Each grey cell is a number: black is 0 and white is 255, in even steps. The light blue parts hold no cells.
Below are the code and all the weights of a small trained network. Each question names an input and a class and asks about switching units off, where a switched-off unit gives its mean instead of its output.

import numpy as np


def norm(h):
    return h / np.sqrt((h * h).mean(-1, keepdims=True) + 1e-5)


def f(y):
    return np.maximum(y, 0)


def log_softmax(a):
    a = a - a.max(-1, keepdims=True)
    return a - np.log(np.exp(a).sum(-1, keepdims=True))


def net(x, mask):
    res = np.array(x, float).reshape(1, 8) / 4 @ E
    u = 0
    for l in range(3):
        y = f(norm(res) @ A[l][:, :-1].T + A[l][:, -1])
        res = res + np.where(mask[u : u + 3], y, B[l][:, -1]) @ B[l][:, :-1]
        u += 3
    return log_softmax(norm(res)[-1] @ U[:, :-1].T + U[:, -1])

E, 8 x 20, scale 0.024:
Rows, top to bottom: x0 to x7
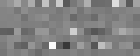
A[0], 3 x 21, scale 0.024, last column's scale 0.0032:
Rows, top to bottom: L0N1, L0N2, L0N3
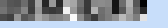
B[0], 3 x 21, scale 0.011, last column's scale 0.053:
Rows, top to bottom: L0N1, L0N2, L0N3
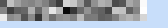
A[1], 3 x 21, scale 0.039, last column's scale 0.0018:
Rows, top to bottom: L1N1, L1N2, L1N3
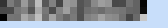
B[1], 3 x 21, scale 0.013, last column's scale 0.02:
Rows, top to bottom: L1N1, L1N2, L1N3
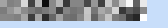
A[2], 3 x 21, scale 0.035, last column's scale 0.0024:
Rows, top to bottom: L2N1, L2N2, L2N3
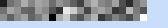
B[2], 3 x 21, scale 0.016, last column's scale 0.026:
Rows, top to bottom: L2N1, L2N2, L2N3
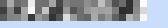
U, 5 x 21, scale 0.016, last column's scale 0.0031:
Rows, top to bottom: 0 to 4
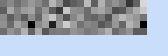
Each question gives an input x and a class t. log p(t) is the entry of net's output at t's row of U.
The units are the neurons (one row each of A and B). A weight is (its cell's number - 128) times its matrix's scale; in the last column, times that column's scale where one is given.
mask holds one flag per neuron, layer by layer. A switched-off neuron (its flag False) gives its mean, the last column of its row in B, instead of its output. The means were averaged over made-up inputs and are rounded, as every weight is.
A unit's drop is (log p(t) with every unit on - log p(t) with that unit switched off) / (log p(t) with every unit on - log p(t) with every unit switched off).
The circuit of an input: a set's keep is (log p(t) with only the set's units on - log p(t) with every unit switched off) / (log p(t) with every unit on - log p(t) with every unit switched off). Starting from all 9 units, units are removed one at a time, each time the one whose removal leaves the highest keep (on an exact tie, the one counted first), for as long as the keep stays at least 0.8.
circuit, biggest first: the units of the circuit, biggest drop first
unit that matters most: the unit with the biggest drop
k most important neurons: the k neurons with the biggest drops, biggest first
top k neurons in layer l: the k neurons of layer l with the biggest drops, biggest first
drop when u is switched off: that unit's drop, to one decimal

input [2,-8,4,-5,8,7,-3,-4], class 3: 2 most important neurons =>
[L0N1 L0N2]
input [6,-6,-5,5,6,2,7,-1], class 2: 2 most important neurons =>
[L0N1 L2N3]
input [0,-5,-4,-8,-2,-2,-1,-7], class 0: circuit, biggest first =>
[L0N1]
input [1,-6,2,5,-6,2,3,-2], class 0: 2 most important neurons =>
[L0N1 L0N3]
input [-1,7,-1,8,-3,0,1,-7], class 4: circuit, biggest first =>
[L0N3 L0N2 L1N1]
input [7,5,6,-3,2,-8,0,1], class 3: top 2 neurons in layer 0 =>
[L0N2 L0N1]
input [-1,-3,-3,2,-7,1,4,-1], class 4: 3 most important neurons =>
[L0N3 L0N2 L1N1]
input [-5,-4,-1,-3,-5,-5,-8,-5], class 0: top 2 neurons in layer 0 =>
[L0N2 L0N3]
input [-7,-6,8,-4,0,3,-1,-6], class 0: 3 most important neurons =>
[L0N2 L0N3 L1N3]
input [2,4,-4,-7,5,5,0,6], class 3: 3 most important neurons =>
[L0N1 L0N2 L2N1]
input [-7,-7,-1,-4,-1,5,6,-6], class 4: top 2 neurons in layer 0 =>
[L0N3 L0N1]
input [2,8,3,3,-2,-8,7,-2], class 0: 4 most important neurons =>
[L0N1 L0N3 L1N1 L2N3]
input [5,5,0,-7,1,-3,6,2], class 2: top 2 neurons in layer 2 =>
[L2N3 L2N1]
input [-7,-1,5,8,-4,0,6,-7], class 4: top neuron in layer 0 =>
[L0N3]
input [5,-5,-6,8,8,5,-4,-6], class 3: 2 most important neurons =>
[L0N1 L0N2]
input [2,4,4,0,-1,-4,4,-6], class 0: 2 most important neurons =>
[L0N1 L0N3]
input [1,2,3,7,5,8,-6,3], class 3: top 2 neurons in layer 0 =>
[L0N1 L0N2]
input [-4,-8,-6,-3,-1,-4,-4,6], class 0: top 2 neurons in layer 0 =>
[L0N2 L0N3]
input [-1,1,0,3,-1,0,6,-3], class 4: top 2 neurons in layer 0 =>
[L0N3 L0N2]
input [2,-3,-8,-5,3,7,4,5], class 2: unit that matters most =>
L0N1
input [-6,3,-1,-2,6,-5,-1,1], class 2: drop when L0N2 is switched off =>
1.0
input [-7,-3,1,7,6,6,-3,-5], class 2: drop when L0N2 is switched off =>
0.9
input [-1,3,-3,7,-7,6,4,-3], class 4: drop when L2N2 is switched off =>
0.0
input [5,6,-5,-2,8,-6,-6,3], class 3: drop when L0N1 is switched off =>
1.0
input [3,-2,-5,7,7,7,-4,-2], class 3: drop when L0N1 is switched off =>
0.8
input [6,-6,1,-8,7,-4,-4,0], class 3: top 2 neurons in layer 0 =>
[L0N1 L0N2]
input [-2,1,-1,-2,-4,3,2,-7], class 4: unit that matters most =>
L0N3
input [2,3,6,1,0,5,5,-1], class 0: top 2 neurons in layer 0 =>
[L0N1 L0N3]
